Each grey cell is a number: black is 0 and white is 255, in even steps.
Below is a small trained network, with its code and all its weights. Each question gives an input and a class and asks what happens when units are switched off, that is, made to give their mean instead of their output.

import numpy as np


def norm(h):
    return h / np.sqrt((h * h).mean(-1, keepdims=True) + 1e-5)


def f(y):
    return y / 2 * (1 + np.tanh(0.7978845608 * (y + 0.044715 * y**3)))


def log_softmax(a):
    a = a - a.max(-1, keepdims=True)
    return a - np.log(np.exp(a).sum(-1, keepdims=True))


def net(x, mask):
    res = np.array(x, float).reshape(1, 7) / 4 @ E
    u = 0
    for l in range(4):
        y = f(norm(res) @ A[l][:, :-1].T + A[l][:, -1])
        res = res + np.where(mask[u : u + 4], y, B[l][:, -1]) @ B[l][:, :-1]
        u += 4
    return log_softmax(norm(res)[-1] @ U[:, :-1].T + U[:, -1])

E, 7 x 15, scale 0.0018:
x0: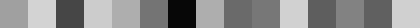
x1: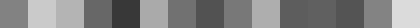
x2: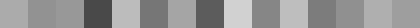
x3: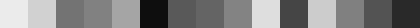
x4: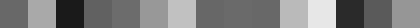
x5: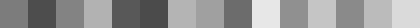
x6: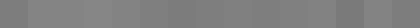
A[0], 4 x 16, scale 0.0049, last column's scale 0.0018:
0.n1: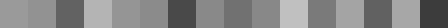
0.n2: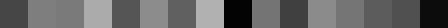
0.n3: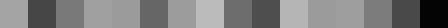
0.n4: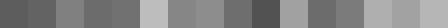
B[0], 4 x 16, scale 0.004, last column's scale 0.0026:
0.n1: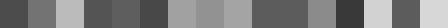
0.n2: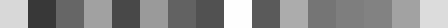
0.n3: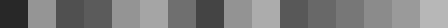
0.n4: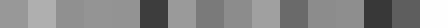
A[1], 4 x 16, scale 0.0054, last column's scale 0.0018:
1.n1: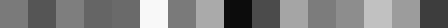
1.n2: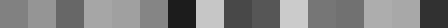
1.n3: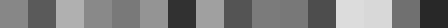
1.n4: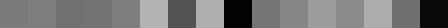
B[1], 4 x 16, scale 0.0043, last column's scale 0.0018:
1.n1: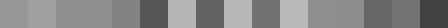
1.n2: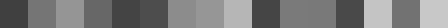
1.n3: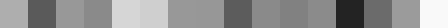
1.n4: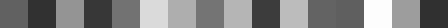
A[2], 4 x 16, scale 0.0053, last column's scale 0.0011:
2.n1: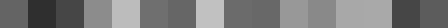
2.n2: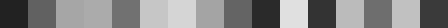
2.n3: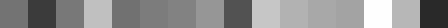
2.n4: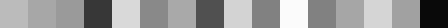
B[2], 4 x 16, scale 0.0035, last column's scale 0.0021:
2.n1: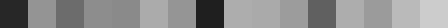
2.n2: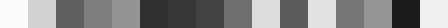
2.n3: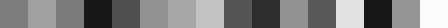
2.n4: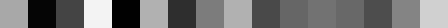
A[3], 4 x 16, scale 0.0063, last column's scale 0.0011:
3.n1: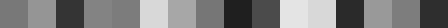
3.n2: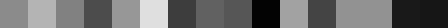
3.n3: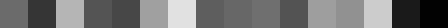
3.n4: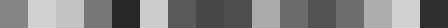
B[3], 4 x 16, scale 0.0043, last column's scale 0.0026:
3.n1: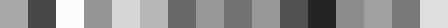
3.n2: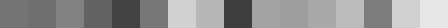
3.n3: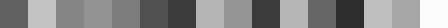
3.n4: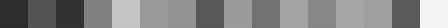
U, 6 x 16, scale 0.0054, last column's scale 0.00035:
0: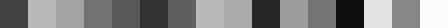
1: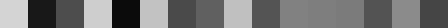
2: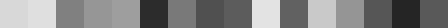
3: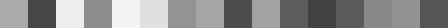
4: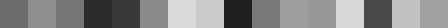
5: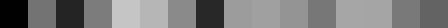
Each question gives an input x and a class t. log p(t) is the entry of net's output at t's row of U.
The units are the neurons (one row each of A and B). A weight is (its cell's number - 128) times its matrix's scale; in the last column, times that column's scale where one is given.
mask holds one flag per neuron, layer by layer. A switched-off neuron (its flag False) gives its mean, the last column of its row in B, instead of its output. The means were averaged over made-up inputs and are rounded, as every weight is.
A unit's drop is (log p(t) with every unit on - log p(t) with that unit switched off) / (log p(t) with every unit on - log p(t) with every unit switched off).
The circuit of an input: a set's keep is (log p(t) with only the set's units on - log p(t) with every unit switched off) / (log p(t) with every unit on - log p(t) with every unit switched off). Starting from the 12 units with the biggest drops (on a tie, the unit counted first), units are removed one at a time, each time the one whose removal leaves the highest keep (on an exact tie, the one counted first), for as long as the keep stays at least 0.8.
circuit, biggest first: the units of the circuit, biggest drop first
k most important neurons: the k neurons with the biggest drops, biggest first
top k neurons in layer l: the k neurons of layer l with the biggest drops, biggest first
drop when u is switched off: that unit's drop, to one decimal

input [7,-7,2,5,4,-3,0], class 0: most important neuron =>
[1.n2]
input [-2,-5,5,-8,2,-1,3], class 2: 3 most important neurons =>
[2.n2 0.n4 0.n2]
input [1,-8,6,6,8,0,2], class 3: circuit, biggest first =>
[3.n1 0.n4]
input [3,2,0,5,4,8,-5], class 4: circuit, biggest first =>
[2.n3 0.n4]
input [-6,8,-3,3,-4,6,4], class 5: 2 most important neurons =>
[3.n4 0.n1]
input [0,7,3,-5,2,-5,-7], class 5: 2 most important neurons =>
[0.n4 3.n4]
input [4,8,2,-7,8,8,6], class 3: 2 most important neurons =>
[3.n1 0.n4]
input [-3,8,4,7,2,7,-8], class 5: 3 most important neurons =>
[3.n4 0.n4 2.n2]
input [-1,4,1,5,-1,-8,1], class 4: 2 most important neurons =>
[3.n2 0.n4]
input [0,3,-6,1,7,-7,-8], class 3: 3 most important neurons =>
[3.n1 2.n4 2.n3]
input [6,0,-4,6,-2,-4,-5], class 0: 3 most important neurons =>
[0.n4 1.n2 2.n2]
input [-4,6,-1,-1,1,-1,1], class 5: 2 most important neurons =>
[3.n4 0.n1]
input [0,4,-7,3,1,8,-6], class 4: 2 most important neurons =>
[2.n3 2.n4]
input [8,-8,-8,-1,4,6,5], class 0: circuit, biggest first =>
[1.n2]
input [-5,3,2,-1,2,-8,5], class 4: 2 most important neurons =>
[3.n2 0.n1]
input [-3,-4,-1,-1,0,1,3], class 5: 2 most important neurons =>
[0.n1 1.n2]
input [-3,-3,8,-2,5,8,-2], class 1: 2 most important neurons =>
[2.n4 3.n2]
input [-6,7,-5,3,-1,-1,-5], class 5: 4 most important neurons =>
[3.n4 0.n1 1.n2 0.n4]
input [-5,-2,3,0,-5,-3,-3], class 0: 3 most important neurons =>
[3.n3 3.n1 2.n3]
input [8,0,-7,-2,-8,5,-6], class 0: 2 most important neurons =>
[1.n2 3.n1]
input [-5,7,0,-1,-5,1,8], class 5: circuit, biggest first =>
[3.n4]
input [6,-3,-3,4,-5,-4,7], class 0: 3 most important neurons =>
[1.n2 2.n3 3.n1]
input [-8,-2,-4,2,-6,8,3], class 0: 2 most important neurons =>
[3.n3 3.n2]
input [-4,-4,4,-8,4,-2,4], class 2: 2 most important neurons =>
[2.n2 0.n4]
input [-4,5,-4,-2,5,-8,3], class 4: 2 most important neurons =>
[3.n2 1.n3]
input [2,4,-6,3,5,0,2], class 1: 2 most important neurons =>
[0.n2 1.n3]
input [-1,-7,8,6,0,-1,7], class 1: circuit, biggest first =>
[2.n4]
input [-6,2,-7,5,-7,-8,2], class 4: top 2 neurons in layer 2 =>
[2.n4 2.n2]
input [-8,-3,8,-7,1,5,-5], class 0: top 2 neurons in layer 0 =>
[0.n4 0.n2]
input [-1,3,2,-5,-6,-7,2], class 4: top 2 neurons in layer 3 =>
[3.n2 3.n1]
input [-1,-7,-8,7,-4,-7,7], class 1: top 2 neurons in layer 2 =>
[2.n3 2.n2]
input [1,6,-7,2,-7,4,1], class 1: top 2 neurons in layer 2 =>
[2.n1 2.n3]
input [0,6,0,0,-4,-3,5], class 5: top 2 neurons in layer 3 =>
[3.n4 3.n1]
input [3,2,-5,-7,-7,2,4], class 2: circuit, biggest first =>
[2.n2]
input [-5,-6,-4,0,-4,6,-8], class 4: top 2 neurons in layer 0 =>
[0.n1 0.n4]
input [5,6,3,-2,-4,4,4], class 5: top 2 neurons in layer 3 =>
[3.n4 3.n3]
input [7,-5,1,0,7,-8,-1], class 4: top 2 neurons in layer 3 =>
[3.n2 3.n3]
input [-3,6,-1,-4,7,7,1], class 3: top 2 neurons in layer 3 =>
[3.n1 3.n2]
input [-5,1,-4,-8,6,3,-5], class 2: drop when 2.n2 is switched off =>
0.7
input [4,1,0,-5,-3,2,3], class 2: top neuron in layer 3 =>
[3.n3]
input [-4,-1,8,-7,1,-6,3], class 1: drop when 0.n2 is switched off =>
-0.1
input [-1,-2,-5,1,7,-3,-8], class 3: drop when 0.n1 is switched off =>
0.0
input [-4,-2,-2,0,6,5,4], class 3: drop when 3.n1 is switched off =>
1.4
